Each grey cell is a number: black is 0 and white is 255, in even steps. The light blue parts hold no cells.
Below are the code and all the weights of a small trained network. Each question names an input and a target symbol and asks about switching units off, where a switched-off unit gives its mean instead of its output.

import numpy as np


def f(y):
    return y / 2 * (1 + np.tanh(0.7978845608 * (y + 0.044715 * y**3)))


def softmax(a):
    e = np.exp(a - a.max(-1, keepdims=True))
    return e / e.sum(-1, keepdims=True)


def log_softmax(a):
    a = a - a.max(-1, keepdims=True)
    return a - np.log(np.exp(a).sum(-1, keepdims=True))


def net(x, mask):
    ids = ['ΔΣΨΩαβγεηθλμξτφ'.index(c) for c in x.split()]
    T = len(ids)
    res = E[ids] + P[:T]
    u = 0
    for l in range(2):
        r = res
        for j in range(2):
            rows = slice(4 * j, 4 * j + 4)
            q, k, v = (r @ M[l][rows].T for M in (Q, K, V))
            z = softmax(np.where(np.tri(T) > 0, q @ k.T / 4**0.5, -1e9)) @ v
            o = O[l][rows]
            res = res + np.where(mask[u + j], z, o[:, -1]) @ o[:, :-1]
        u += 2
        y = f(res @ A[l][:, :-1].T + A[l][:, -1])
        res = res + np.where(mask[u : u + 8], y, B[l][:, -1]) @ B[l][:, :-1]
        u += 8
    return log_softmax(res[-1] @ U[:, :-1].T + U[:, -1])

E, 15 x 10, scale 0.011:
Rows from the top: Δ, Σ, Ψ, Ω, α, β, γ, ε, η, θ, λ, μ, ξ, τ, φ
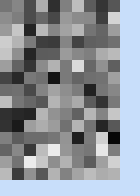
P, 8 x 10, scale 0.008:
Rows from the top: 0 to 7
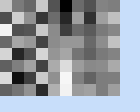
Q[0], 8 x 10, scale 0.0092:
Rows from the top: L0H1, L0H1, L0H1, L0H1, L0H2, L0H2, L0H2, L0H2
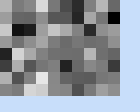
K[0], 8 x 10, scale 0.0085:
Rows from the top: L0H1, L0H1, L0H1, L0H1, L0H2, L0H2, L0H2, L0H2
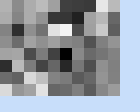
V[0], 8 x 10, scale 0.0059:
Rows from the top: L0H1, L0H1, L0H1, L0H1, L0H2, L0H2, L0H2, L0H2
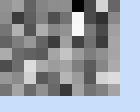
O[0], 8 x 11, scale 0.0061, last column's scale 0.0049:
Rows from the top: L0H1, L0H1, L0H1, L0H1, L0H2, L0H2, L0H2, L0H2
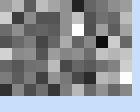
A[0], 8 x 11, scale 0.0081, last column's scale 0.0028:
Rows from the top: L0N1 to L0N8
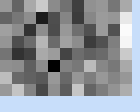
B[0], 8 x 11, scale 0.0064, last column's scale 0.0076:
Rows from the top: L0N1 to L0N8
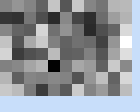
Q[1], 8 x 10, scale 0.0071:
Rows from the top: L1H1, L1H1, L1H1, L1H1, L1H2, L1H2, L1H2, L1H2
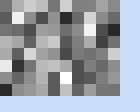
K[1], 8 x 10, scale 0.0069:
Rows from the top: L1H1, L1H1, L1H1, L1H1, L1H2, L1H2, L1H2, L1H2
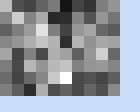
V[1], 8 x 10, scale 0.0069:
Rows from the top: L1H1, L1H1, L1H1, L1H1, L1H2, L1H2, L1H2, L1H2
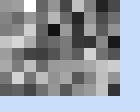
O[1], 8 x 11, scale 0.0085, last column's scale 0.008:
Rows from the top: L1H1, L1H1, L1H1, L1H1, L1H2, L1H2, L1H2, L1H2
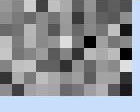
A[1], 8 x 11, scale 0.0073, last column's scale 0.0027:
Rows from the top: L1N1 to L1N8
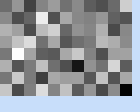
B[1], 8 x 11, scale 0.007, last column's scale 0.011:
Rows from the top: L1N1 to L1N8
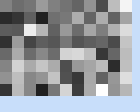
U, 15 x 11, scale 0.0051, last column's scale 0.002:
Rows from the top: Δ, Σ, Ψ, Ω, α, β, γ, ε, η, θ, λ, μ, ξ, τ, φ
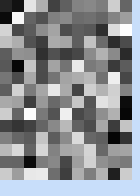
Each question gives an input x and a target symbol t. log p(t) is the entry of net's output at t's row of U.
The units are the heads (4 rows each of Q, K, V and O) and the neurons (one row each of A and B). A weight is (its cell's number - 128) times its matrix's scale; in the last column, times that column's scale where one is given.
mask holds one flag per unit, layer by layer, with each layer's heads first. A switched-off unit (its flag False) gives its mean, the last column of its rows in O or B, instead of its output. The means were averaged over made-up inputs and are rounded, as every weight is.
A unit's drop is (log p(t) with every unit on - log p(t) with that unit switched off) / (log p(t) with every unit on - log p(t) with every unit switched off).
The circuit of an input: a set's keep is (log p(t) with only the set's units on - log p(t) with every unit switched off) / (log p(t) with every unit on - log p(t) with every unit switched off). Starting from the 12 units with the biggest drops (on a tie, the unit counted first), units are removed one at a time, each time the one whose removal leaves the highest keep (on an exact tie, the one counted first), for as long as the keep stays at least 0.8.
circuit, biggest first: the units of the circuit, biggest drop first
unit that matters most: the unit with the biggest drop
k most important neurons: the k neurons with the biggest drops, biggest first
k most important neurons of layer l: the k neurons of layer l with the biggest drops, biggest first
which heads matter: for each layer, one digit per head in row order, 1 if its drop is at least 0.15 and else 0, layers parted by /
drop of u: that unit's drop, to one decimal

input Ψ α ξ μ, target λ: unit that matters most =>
L1H2
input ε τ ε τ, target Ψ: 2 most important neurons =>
L0N5, L1N8
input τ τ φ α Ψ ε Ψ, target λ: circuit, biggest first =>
L1N2, L1N8, L0N3, L1H2
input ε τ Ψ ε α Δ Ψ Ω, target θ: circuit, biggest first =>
L1H1, L0N2
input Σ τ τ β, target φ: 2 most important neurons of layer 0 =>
L0N8, L0N2
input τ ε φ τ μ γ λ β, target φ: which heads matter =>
11 / 01
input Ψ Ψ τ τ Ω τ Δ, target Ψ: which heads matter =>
01 / 01
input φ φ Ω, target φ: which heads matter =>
00 / 01
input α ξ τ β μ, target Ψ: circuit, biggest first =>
L0N1, L0H1, L0N3, L0N5
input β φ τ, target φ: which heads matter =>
10 / 01
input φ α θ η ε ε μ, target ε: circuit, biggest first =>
L0H1, L1N8, L1H2
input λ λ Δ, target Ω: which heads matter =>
00 / 11
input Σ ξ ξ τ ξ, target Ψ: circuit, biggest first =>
L0N5, L0H2
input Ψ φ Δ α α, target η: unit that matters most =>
L0H2
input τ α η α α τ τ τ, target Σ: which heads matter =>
01 / 01
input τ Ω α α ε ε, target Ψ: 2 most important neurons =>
L1N8, L1N6
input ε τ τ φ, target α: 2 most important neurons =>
L0N3, L1N4
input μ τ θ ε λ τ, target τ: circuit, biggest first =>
L0N5, L1H1, L0H2
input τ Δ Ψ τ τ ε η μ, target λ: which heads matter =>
00 / 11
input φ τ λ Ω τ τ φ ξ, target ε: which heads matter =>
10 / 00
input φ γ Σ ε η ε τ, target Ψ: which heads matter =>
01 / 01
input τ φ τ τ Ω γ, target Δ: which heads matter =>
10 / 10
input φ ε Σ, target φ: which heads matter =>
00 / 01
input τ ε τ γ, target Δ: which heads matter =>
00 / 10
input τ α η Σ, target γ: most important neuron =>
L0N2
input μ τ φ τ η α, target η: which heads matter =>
00 / 10
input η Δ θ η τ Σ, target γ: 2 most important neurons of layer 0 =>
L0N2, L0N3
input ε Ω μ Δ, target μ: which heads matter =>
11 / 00
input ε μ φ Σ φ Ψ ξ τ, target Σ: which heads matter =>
11 / 01
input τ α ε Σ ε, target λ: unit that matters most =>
L1N8
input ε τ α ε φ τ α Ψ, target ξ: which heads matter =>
00 / 00
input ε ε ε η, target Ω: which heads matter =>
10 / 10
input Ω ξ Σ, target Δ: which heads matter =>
10 / 01
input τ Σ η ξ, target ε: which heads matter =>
10 / 00
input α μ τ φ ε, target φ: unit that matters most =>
L1N6
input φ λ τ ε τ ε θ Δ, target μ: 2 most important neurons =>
L1N7, L1N8
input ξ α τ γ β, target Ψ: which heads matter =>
00 / 01
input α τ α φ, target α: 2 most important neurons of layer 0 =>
L0N3, L0N7
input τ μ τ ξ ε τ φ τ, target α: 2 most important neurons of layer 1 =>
L1N4, L1N5
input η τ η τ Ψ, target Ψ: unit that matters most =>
L1H2
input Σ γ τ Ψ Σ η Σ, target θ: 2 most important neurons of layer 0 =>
L0N4, L0N7
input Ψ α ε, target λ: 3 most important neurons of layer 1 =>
L1N8, L1N2, L1N7
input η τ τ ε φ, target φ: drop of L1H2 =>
0.5
